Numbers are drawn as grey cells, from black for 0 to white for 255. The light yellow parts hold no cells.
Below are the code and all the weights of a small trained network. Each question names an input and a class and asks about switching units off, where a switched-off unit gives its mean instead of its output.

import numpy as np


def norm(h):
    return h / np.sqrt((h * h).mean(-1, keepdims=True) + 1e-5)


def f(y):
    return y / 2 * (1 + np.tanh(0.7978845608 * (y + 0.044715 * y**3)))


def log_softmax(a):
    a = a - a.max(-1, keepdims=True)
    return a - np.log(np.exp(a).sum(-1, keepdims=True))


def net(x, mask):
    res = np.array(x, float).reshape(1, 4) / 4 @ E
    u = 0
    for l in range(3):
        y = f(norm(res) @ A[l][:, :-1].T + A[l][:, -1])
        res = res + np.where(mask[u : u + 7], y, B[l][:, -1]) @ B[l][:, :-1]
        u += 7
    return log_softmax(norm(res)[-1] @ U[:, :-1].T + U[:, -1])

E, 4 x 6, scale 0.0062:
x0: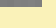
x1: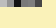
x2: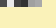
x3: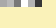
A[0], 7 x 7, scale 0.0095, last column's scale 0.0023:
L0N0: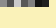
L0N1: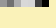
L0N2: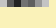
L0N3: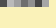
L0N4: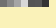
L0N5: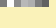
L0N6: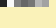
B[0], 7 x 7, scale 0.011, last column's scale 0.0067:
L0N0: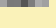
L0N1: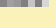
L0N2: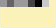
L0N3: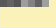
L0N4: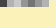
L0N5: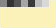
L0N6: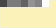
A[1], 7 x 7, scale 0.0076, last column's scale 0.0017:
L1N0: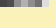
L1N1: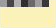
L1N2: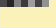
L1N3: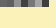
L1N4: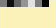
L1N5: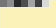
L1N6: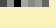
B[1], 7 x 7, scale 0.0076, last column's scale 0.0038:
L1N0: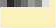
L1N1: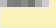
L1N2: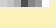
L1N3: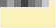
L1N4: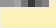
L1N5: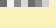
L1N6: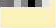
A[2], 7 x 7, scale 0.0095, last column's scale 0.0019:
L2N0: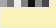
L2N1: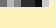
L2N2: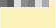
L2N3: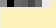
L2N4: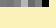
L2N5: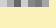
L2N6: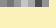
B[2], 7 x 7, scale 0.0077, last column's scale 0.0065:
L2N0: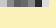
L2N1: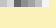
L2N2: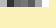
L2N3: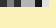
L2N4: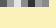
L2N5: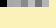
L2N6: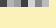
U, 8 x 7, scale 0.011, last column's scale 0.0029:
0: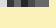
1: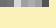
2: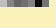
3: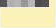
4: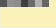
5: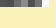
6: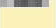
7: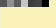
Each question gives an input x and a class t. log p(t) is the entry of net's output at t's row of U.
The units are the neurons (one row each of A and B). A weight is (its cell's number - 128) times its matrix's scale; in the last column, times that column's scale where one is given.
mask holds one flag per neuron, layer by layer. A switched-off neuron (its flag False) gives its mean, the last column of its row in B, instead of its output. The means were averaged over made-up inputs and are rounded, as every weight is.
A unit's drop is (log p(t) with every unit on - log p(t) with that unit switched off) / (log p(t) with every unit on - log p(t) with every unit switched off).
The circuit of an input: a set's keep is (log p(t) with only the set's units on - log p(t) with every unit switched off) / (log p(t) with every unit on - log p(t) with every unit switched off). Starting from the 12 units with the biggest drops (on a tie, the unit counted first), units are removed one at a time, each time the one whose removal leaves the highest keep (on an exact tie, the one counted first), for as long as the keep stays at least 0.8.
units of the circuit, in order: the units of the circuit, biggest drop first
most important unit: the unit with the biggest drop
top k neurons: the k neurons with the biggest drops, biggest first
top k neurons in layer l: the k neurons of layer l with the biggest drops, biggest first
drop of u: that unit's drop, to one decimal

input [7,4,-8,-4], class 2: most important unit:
L2N3
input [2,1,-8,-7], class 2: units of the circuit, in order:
L2N3; L2N0
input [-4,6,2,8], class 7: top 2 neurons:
L0N5; L1N6
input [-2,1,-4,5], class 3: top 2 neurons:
L0N1; L2N6
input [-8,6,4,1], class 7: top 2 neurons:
L0N5; L0N1
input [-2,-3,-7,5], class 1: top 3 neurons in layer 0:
L0N2; L0N4; L0N0
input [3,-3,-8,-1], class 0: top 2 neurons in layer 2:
L2N2; L2N0
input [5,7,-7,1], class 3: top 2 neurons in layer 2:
L2N5; L2N6
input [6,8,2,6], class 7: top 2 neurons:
L0N5; L1N2
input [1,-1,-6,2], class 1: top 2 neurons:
L0N1; L0N2
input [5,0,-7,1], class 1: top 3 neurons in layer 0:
L0N1; L0N5; L0N4
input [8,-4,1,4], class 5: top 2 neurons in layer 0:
L0N5; L0N3
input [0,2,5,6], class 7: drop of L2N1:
-0.1
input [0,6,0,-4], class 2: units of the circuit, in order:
L0N2
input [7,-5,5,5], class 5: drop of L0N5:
0.2
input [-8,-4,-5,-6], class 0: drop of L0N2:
0.1
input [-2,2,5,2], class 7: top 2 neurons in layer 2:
L2N3; L2N2
